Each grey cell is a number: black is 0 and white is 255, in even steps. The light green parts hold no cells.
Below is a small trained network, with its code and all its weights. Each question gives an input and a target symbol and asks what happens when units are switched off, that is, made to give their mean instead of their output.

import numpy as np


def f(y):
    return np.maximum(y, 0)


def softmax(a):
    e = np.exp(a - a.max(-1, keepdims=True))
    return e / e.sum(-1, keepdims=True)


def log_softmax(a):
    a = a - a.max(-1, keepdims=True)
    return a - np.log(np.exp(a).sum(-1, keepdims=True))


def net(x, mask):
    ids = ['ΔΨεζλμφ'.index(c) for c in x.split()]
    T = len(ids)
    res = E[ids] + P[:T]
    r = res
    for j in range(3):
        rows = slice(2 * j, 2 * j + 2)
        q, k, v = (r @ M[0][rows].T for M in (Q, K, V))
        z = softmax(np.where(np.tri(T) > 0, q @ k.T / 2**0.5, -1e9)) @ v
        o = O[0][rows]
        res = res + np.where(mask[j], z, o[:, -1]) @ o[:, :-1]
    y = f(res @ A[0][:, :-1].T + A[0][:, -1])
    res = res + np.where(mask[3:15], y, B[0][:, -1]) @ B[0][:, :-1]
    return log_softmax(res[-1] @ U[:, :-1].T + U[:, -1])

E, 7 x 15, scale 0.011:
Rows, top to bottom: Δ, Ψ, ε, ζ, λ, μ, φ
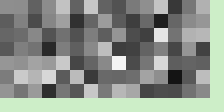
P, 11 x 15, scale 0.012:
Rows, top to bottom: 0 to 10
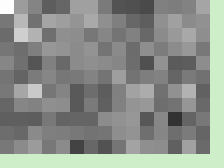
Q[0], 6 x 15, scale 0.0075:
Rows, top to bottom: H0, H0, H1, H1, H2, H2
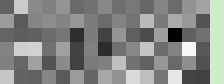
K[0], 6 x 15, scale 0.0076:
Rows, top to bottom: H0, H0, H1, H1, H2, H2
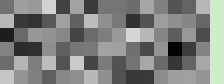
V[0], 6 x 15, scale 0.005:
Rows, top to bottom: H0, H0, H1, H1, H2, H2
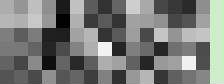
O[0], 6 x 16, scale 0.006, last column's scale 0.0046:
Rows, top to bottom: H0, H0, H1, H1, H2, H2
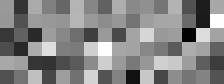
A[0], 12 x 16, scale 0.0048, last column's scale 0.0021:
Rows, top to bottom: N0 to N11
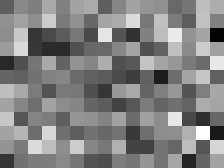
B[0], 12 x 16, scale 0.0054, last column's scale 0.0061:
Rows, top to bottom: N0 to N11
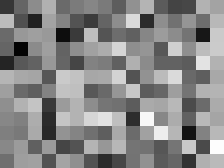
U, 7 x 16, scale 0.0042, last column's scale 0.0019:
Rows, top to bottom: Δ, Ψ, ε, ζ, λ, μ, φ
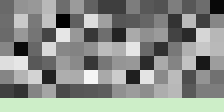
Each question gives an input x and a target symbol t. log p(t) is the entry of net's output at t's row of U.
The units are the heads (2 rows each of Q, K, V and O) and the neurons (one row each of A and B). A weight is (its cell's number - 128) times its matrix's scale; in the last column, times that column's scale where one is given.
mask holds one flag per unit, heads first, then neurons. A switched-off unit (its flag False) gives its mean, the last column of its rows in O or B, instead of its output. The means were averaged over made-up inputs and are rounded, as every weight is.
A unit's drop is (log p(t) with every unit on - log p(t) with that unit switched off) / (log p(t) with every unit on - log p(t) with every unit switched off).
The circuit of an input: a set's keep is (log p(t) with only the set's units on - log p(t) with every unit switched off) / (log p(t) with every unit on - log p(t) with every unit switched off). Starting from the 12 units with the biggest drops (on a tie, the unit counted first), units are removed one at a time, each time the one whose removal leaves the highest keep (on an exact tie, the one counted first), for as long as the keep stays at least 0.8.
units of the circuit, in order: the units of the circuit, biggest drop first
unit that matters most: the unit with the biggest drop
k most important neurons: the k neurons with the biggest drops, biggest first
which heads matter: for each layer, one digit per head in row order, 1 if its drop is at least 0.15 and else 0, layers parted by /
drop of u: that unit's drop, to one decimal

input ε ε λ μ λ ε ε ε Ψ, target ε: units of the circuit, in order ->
(H1, N11, N10)
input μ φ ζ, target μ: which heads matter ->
100
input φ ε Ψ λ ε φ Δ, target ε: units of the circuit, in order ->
(H1, H0)
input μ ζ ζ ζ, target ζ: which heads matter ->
010
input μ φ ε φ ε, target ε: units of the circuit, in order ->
(H1, N10)
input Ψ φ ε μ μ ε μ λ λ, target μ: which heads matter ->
110
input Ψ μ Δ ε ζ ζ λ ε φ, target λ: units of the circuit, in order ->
(H1)
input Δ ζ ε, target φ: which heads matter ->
111
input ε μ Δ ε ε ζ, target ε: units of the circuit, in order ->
(H1, N2, H0, N10)
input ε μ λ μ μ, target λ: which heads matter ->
011
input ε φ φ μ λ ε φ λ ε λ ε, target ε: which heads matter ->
011
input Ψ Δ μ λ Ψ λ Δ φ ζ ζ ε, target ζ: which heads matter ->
010
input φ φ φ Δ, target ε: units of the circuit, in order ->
(H0, N10, N2)
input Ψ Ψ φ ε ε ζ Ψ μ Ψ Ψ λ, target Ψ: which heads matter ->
011
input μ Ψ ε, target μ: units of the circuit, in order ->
(H0, N8)
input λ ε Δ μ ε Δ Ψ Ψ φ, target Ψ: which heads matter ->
010
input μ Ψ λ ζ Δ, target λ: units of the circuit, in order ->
(H1, H2)
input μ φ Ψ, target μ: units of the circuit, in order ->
(N8, H0)
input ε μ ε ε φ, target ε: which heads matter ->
011
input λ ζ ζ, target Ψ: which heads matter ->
001
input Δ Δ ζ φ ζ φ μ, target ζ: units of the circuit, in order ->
(H1, N1)
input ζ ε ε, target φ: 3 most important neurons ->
(N3, N2, N9)
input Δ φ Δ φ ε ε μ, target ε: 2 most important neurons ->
(N11, N10)
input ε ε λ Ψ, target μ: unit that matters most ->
H0
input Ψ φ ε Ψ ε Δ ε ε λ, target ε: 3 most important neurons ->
(N10, N11, N6)
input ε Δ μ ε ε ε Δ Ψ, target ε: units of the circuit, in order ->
(H1, N10, N11)
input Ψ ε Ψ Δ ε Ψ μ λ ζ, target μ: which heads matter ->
110
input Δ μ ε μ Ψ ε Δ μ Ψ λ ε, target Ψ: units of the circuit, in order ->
(H1, N10, H2, N6)
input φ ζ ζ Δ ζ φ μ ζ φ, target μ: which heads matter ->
100
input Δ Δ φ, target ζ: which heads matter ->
101
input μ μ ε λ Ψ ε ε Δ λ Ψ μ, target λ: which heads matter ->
010
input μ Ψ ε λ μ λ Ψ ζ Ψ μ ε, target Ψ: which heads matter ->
011
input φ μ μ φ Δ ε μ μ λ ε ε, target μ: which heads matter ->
110
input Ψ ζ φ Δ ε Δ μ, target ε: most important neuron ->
(N11)
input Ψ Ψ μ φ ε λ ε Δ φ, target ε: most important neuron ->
(N11)
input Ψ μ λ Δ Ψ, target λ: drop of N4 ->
0.1
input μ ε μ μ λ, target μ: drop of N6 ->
0.0
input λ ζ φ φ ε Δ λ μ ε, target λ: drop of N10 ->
0.2
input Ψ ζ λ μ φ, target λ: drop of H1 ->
1.3
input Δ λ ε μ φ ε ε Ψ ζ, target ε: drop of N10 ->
0.2
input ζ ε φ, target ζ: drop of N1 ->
0.1
